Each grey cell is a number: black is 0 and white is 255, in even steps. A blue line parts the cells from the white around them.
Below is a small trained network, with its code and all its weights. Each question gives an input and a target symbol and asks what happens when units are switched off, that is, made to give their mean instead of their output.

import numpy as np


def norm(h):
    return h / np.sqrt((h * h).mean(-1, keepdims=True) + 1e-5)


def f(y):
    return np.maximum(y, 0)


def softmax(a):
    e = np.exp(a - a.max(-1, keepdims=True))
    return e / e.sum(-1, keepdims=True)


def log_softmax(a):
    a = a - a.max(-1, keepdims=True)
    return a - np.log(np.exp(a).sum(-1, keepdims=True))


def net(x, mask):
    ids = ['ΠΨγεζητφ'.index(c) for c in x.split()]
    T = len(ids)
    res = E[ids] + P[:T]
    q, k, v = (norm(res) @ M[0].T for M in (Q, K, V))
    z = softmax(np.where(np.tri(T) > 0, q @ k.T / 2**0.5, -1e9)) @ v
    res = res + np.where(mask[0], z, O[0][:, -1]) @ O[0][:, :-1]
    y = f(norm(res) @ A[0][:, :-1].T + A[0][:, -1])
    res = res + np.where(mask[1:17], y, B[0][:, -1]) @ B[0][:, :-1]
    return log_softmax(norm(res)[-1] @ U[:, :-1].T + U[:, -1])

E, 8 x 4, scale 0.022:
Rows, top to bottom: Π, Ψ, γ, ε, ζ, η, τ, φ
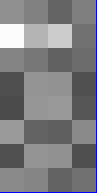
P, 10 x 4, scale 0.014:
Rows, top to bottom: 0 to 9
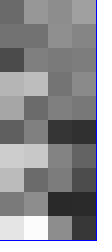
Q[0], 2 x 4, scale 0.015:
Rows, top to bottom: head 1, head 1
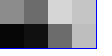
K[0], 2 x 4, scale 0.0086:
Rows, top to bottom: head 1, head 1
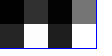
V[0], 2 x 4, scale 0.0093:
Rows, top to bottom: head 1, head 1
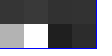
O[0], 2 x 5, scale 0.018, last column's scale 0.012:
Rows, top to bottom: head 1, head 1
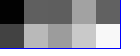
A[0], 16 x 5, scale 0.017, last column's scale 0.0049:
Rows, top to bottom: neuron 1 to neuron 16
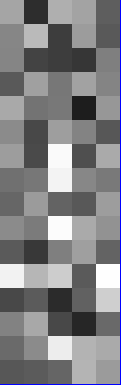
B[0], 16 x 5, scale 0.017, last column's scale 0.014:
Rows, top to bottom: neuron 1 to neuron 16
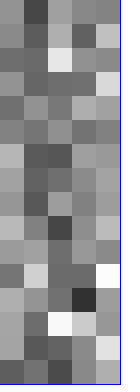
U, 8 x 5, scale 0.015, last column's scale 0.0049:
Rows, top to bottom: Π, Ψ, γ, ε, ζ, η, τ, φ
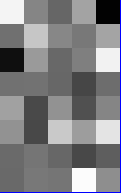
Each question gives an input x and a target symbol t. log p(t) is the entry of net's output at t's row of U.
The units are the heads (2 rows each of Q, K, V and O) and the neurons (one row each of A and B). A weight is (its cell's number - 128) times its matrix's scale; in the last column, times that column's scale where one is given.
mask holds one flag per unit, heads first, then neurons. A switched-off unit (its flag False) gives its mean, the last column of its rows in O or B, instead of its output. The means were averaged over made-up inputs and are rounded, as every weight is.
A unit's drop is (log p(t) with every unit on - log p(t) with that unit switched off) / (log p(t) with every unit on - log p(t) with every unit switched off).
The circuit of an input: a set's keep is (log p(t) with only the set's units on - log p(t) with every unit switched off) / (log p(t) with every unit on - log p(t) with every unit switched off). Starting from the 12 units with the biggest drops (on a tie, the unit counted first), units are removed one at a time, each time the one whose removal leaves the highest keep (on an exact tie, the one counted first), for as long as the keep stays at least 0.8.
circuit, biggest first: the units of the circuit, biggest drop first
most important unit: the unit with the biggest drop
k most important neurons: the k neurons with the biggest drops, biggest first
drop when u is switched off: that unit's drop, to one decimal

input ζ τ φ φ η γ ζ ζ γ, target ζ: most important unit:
neuron 12
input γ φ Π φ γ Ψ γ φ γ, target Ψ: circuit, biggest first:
[neuron 15; neuron 10]
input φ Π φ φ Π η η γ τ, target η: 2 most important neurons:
[neuron 12; neuron 9]
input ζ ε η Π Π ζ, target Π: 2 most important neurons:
[neuron 12; neuron 16]
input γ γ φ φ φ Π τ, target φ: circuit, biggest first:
[head 1; neuron 12]
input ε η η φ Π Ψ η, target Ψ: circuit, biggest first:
[neuron 12; head 1]
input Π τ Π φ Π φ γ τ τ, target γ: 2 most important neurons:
[neuron 14; neuron 7]
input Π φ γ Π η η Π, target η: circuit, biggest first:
[head 1; neuron 14; neuron 2]
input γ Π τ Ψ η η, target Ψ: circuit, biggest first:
[head 1; neuron 12; neuron 15]
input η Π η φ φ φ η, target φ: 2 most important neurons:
[neuron 13; neuron 12]
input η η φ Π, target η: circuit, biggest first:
[head 1; neuron 3]
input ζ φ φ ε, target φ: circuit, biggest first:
[head 1; neuron 12]
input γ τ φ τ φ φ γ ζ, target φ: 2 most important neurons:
[neuron 12; neuron 2]
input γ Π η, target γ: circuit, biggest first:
[head 1]
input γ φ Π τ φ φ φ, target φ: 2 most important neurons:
[neuron 12; neuron 13]
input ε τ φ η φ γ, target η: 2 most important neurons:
[neuron 14; neuron 12]
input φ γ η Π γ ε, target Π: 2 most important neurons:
[neuron 12; neuron 15]
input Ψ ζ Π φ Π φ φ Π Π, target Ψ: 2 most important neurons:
[neuron 12; neuron 15]
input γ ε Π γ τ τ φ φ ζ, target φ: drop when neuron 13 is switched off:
0.1
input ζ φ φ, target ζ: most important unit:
neuron 13
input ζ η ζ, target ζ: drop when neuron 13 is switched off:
0.3
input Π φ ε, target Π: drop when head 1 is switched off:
0.2
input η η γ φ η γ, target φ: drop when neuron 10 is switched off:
0.1
